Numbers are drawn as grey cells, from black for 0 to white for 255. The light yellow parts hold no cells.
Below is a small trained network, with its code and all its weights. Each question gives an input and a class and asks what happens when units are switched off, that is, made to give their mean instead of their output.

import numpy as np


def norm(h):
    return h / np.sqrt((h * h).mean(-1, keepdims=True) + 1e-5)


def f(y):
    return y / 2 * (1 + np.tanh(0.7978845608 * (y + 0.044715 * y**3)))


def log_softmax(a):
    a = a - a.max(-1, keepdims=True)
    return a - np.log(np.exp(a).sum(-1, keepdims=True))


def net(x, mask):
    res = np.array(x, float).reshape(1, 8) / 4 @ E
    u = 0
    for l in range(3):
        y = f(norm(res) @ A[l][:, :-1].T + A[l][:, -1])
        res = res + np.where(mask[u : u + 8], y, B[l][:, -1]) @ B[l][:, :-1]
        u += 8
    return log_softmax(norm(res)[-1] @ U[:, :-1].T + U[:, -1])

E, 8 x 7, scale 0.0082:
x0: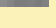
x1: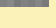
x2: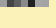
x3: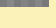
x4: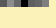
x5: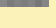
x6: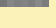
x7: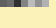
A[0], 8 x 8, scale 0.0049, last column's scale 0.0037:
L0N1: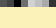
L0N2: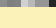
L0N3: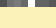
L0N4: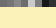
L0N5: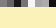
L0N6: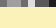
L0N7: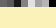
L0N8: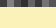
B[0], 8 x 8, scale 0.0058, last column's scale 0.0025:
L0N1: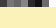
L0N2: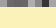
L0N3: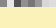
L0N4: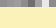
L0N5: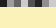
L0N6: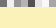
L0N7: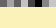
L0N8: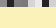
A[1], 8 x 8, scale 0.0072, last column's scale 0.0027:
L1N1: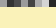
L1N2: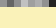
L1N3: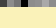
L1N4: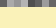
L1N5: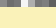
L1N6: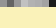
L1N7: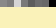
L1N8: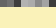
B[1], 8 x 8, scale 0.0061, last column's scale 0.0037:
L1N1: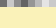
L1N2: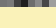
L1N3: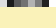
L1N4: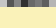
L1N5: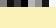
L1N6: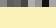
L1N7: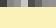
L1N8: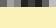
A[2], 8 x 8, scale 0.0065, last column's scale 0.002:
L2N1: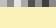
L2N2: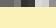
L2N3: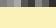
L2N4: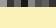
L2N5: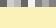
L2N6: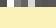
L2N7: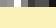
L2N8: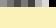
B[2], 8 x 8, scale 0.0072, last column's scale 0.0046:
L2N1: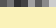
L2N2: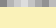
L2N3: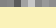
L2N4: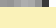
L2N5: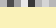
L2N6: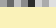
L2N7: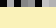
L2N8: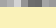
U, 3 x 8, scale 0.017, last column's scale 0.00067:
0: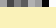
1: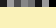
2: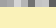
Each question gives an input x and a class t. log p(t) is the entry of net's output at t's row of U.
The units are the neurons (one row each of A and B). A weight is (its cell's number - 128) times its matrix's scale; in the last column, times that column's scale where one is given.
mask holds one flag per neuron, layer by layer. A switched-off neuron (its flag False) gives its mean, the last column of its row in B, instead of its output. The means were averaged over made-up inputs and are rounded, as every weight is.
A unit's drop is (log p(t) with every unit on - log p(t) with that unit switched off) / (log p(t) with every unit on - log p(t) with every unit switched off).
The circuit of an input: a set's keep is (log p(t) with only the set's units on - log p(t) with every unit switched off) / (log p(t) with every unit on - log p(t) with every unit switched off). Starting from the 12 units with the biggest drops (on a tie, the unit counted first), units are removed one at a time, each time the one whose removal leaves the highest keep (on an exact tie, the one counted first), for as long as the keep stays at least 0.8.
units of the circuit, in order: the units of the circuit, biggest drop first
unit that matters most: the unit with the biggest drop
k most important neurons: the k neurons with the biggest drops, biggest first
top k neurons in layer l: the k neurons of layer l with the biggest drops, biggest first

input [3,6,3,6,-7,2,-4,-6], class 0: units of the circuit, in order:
[L1N5]
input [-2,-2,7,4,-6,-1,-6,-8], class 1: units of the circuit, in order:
[L2N7 L2N1]
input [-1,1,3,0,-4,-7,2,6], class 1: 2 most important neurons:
[L0N1 L1N3]
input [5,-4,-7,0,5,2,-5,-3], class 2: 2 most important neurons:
[L1N5 L2N5]
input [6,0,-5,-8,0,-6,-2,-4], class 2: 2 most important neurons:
[L2N5 L0N1]
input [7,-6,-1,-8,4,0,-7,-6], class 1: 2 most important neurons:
[L2N7 L1N5]
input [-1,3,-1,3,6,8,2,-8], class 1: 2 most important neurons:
[L2N7 L1N5]
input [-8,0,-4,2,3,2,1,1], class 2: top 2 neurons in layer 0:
[L0N3 L0N6]
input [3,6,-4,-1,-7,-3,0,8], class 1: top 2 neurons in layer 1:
[L1N3 L1N8]
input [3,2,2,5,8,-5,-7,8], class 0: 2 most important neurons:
[L1N3 L0N8]
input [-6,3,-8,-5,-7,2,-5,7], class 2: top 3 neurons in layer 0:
[L0N3 L0N8 L0N6]
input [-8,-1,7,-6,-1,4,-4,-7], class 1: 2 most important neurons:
[L2N7 L2N1]
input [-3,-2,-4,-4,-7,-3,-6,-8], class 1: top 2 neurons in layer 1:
[L1N3 L1N7]
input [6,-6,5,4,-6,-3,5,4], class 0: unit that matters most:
L1N5
